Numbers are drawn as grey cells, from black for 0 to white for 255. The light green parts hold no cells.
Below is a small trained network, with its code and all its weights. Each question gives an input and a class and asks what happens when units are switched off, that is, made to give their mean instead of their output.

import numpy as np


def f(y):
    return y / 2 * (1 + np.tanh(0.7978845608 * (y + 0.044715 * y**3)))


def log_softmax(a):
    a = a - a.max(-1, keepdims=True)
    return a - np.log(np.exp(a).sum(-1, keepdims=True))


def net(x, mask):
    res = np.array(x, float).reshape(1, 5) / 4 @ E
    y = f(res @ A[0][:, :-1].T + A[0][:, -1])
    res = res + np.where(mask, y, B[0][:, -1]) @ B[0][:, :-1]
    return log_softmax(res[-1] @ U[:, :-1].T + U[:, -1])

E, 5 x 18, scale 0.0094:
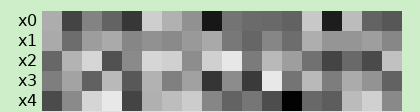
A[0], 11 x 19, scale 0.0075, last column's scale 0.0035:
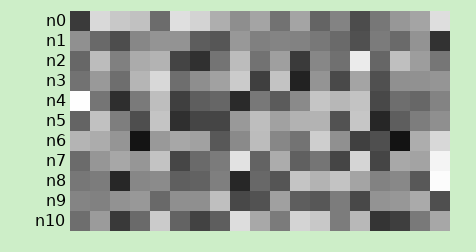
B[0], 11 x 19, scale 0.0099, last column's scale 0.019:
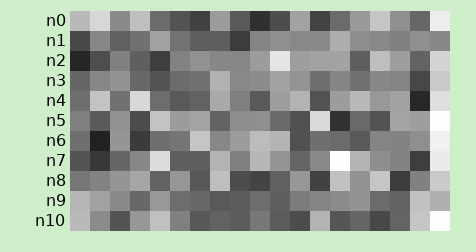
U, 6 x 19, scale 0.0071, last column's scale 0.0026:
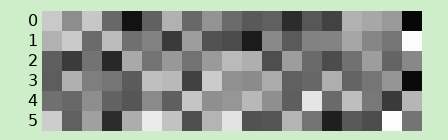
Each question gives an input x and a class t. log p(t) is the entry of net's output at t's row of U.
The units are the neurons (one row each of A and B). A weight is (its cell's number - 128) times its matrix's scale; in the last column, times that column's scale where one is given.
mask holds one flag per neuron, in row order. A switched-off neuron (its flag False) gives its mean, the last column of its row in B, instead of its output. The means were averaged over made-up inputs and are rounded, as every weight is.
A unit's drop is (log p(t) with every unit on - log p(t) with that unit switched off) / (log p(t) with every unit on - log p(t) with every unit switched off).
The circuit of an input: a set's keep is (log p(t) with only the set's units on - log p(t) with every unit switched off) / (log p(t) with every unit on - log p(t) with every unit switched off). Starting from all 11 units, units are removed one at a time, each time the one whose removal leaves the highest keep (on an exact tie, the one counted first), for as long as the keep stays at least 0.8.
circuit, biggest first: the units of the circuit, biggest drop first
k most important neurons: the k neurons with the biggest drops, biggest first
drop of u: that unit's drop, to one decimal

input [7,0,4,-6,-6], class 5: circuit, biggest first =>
[n7]
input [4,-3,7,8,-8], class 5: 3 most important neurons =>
[n6 n10 n7]
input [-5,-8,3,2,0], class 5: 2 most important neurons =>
[n4 n10]
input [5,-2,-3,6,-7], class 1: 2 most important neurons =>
[n2 n7]
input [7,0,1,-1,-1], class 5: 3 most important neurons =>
[n4 n0 n7]
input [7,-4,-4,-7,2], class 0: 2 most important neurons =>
[n5 n7]
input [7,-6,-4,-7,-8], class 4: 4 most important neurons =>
[n4 n8 n6 n9]
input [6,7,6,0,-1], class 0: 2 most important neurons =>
[n0 n7]
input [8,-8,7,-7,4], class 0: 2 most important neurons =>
[n0 n5]
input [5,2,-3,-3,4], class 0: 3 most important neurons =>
[n7 n4 n10]
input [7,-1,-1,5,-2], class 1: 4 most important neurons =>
[n2 n7 n6 n3]
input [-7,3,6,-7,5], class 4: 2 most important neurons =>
[n0 n7]
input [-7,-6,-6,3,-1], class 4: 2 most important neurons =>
[n8 n2]
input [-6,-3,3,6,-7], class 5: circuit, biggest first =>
[n10]
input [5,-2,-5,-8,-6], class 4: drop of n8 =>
0.4
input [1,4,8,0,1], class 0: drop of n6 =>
0.2
